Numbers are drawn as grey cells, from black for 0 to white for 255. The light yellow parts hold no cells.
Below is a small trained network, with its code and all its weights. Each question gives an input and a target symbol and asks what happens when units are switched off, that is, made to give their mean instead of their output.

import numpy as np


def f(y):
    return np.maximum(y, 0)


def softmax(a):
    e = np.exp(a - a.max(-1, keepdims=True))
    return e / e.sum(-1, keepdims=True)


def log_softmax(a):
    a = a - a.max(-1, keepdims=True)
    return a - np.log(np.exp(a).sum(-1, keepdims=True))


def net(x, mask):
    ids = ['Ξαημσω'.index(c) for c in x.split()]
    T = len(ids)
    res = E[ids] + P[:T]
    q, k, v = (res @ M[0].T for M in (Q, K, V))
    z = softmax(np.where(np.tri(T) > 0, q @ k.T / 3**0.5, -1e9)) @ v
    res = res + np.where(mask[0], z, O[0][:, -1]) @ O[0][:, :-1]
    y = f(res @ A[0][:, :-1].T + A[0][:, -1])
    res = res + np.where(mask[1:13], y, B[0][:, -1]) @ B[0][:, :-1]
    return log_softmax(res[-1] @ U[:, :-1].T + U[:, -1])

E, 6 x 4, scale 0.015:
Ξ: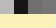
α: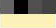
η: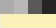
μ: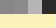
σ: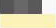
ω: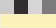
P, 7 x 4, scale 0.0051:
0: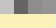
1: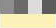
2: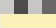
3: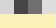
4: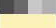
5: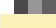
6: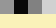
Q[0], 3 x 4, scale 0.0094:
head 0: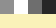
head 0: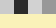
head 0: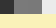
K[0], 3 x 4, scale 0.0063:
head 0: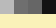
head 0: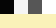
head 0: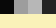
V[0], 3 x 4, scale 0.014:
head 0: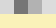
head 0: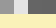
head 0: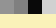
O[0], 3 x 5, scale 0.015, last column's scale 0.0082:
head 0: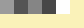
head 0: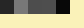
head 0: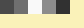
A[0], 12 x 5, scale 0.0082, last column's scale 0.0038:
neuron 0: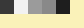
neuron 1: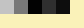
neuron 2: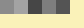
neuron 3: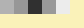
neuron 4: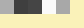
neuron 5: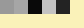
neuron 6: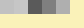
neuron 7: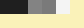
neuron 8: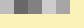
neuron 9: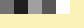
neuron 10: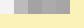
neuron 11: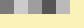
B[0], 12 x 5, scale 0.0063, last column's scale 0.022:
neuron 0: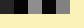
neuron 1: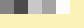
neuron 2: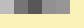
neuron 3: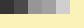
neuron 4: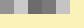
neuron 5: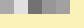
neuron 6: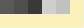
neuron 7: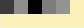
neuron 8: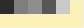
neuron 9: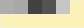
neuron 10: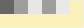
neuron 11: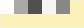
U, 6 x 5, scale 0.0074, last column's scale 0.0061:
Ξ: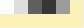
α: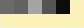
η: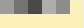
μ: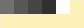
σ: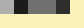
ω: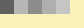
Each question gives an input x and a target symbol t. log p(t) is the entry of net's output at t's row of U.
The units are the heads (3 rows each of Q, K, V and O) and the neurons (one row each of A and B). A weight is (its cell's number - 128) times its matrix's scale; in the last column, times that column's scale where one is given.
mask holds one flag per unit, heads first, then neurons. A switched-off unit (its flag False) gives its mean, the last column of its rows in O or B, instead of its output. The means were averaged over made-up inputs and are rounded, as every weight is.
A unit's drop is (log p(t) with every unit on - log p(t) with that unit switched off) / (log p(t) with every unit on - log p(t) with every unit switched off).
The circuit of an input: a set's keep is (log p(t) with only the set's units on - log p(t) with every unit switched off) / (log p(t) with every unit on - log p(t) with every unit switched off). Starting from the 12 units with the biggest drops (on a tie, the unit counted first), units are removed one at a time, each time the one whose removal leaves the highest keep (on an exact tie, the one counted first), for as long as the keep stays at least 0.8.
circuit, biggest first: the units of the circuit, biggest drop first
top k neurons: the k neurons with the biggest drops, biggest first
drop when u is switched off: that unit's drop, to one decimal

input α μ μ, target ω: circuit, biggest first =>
(head 0; neuron 9)
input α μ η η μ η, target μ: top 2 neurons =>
(neuron 10; neuron 4)
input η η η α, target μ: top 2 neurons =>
(neuron 10; neuron 7)
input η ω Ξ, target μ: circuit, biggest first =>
(head 0; neuron 10)
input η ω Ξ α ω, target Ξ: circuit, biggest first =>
(neuron 1; neuron 3)
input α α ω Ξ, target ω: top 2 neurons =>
(neuron 10; neuron 8)
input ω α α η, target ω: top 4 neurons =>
(neuron 9; neuron 10; neuron 3; neuron 5)
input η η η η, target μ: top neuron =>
(neuron 10)
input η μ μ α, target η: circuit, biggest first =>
(head 0; neuron 5)
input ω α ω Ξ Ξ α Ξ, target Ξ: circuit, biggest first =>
(head 0; neuron 1; neuron 4)
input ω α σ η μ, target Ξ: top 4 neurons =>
(neuron 3; neuron 1; neuron 6; neuron 8)
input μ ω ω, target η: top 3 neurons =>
(neuron 5; neuron 6; neuron 4)
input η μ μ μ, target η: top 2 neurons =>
(neuron 8; neuron 5)
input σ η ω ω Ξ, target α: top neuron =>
(neuron 6)
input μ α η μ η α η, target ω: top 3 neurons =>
(neuron 9; neuron 5; neuron 3)
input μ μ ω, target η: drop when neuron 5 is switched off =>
0.2
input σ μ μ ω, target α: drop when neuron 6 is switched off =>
0.1
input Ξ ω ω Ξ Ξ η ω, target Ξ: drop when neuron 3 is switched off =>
0.3
